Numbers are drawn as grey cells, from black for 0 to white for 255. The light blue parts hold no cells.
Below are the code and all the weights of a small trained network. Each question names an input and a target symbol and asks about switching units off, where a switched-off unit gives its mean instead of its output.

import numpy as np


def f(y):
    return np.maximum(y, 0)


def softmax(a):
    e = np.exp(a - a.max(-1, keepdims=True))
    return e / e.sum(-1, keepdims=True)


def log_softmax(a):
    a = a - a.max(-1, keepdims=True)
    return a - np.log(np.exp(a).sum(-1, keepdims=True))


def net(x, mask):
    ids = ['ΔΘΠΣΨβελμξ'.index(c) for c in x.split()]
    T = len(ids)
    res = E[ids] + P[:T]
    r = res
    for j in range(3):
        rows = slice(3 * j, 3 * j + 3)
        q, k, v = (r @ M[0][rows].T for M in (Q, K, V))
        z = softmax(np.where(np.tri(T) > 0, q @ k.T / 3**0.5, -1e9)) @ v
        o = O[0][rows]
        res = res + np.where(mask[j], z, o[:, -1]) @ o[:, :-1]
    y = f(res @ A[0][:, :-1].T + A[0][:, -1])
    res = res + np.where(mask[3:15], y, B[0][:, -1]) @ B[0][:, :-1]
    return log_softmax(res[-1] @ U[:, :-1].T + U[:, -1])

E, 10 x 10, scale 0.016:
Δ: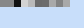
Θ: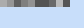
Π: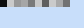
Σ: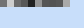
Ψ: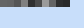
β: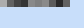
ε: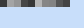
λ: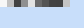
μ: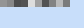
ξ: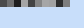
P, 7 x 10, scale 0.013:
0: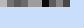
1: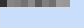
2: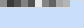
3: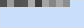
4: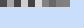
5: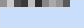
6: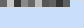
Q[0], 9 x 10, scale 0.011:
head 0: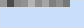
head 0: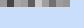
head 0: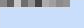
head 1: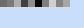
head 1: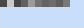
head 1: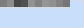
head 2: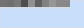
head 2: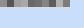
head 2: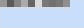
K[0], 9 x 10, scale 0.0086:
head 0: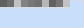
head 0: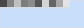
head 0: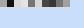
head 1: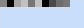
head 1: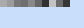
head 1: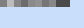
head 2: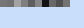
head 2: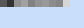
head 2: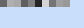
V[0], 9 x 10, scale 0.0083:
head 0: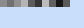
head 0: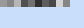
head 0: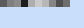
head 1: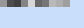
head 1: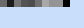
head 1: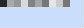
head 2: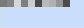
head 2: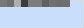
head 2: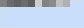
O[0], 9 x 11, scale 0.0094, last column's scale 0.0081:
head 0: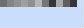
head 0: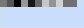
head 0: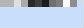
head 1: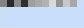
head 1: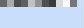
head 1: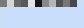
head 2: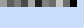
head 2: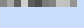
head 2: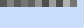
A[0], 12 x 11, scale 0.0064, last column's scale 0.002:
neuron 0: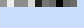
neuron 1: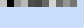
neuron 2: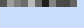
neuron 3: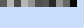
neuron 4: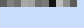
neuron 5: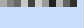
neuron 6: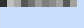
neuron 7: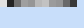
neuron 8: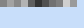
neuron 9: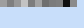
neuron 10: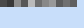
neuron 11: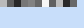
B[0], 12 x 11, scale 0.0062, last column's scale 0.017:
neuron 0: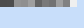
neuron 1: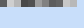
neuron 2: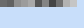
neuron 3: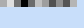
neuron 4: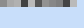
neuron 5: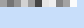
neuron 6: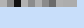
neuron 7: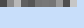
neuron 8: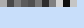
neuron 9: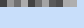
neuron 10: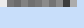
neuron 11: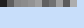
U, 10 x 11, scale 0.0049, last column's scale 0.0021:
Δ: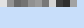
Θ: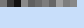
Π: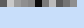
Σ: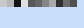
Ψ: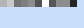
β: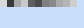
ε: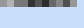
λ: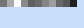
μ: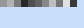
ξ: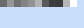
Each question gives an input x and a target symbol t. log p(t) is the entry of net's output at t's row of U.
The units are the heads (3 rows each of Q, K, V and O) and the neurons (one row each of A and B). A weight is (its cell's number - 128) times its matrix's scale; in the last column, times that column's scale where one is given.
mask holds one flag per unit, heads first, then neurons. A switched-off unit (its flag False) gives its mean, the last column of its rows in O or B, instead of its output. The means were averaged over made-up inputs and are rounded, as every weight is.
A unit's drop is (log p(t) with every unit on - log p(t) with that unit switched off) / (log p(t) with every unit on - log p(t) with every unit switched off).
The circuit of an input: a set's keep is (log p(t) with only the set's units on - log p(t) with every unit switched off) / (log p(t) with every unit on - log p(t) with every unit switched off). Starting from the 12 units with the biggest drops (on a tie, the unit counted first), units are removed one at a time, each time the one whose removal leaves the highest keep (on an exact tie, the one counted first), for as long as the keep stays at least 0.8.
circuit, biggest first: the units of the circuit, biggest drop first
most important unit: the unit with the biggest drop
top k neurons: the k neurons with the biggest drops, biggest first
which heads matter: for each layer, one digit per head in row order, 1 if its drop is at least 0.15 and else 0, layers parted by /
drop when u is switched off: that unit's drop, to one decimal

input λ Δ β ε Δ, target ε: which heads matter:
110
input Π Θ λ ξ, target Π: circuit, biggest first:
[head 1]
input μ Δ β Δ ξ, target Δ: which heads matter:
010
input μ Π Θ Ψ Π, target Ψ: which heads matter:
110
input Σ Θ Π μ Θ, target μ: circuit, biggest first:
[head 1; head 0; neuron 1]
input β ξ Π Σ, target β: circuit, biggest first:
[head 1; neuron 5]
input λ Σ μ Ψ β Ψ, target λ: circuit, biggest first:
[head 1; neuron 1]
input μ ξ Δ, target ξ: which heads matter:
100
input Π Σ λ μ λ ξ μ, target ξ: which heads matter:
100
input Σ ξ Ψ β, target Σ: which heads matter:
011
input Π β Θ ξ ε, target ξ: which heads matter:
100
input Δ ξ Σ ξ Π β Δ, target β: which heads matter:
010
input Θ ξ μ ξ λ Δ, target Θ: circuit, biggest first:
[head 0; neuron 11]
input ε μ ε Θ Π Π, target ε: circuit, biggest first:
[head 1; neuron 8; head 0]
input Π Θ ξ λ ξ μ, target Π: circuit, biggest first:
[head 1]
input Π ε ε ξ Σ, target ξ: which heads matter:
100
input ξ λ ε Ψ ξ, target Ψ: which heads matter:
110
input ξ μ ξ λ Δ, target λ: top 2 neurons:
[neuron 7; neuron 1]
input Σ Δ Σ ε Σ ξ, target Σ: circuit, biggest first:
[head 1; head 2]
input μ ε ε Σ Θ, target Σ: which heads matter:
010
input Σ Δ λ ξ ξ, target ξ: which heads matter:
100
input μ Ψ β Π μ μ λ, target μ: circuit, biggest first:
[head 1; head 0]
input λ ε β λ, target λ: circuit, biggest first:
[head 1; neuron 7; neuron 1]
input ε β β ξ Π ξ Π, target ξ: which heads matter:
100
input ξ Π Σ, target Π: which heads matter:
010
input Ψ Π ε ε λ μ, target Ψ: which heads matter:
110
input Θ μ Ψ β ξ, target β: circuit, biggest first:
[head 1; head 0; neuron 5]
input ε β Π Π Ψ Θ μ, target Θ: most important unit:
head 0
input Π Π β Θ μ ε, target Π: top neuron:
[neuron 0]
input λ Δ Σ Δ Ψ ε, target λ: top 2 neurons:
[neuron 7; neuron 1]
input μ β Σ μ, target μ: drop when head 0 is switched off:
0.3
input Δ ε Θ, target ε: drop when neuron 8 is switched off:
0.2
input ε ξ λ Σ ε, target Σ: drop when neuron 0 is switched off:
0.0
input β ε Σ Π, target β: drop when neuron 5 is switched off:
0.1
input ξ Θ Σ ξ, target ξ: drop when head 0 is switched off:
0.3
